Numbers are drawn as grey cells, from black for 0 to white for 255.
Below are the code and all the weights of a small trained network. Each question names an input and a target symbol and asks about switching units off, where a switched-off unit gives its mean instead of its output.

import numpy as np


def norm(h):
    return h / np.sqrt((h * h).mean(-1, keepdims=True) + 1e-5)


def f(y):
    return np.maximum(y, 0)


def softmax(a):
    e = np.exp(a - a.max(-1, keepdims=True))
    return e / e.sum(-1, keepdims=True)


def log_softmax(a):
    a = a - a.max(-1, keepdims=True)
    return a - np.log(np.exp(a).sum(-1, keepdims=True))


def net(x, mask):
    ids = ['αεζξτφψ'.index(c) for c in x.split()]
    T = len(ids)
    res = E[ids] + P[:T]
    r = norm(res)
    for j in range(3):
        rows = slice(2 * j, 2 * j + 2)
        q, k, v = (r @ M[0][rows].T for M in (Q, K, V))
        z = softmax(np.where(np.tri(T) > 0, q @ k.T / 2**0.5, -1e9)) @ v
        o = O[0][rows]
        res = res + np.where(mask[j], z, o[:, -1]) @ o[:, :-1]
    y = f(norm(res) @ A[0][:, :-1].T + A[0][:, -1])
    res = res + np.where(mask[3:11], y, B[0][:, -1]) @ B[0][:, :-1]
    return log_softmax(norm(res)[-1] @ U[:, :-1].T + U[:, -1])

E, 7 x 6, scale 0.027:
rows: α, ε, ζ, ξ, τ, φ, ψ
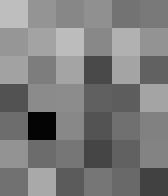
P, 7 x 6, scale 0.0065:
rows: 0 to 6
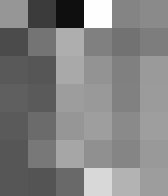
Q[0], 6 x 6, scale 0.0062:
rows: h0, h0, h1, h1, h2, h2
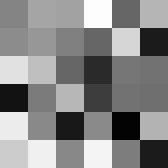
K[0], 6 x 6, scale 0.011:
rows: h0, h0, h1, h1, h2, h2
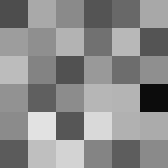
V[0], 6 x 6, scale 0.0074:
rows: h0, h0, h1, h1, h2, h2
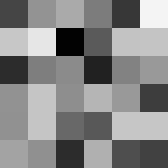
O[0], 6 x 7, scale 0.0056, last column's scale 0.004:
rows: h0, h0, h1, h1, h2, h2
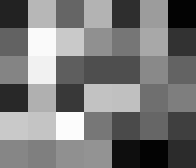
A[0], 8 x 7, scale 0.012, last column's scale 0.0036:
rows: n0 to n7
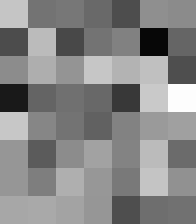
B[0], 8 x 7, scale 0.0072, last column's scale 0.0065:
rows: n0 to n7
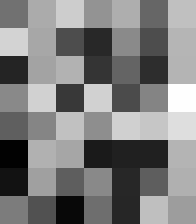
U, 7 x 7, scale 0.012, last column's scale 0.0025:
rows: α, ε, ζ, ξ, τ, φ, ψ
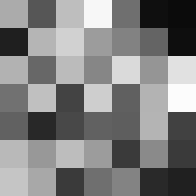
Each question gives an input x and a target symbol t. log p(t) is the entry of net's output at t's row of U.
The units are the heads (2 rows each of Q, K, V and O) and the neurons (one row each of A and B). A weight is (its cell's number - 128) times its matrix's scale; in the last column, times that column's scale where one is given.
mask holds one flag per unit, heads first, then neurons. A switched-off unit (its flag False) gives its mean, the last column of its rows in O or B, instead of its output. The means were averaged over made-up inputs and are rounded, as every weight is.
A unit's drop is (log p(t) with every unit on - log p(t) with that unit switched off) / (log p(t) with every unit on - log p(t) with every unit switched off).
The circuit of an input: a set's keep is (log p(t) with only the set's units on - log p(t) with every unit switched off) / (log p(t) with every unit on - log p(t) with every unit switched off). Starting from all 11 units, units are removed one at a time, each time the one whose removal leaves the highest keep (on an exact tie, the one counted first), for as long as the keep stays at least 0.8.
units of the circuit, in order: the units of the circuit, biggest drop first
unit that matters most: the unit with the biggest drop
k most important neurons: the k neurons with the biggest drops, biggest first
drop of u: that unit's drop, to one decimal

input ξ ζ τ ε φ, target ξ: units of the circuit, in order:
[n3, h0]
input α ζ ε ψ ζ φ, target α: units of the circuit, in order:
[h2, h1, n0]
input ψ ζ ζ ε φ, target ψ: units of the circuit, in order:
[h2, h1, n1]
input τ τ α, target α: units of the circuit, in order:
[h0, n0]
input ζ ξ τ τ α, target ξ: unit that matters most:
h0
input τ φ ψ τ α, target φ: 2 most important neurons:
[n7, n0]
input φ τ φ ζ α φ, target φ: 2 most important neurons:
[n0, n3]
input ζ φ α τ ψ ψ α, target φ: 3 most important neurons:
[n7, n0, n3]
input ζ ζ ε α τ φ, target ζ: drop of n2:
0.1
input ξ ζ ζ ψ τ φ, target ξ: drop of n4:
0.1
